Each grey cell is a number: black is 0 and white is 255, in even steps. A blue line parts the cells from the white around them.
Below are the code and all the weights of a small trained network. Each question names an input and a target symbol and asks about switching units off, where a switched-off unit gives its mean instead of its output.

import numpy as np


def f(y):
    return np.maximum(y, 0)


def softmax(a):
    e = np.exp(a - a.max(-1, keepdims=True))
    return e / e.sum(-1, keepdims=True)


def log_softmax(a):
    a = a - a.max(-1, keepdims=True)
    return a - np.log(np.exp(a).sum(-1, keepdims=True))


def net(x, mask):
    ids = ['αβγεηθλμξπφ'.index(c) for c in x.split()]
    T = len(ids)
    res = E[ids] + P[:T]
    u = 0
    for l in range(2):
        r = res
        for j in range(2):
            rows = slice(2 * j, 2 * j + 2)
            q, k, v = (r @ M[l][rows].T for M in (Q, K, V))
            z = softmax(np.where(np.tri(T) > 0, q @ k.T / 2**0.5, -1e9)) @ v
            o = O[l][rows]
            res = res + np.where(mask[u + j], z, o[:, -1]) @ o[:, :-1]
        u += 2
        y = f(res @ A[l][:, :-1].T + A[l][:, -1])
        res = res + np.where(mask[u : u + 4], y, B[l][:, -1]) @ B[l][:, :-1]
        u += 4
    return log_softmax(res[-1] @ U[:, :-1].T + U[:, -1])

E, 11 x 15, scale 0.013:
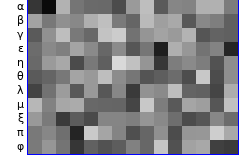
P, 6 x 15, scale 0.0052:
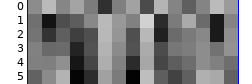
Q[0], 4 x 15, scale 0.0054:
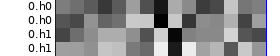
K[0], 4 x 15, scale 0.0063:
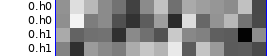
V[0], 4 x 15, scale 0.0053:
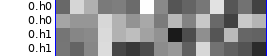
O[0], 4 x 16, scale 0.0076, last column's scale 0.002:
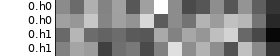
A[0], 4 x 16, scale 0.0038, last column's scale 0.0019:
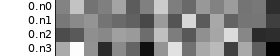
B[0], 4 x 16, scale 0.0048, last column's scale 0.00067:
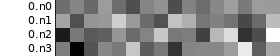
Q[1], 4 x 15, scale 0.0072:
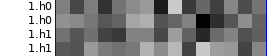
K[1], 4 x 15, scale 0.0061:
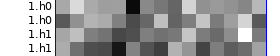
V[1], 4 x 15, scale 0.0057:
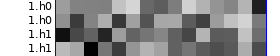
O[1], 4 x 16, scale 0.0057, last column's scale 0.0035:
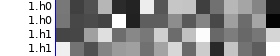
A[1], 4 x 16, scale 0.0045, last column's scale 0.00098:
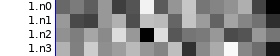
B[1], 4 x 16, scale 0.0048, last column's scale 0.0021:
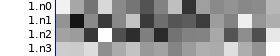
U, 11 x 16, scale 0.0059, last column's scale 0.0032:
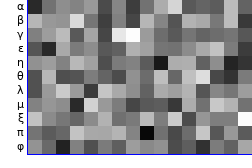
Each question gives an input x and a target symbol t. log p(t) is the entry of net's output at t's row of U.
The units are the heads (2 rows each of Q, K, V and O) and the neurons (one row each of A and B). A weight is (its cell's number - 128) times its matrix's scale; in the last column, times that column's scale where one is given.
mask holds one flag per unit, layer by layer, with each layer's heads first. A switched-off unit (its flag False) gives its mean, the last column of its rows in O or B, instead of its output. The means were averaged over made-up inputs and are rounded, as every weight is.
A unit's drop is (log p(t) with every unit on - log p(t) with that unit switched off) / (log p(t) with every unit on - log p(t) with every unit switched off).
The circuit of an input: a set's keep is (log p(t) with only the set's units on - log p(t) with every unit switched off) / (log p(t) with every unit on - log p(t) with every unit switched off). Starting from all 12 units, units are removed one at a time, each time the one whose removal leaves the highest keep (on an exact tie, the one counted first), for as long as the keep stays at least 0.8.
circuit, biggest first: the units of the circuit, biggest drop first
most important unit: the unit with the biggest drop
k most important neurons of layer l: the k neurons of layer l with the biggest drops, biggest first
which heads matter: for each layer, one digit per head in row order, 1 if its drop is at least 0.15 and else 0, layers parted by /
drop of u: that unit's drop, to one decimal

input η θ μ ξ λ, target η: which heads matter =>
10 / 10
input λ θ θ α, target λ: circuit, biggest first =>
[1.h1, 1.h0]
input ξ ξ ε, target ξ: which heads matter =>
00 / 01
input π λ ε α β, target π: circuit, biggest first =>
[0.h1]
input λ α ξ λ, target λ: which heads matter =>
00 / 10
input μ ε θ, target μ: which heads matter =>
00 / 01
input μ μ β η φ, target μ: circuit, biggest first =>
[1.h1, 1.h0]
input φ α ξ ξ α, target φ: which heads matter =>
10 / 00
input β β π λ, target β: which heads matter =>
11 / 10
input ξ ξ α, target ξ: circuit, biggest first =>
[1.h1, 1.n3]
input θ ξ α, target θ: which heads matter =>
01 / 00
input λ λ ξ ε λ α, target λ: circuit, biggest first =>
[1.h0, 1.h1]
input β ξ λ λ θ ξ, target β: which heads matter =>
10 / 10
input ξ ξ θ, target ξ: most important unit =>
1.h1
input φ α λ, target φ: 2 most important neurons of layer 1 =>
[1.n2, 1.n3]
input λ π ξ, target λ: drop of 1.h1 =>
0.4
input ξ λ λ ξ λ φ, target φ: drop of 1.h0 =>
0.0
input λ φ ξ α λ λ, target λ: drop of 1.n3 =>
-0.1
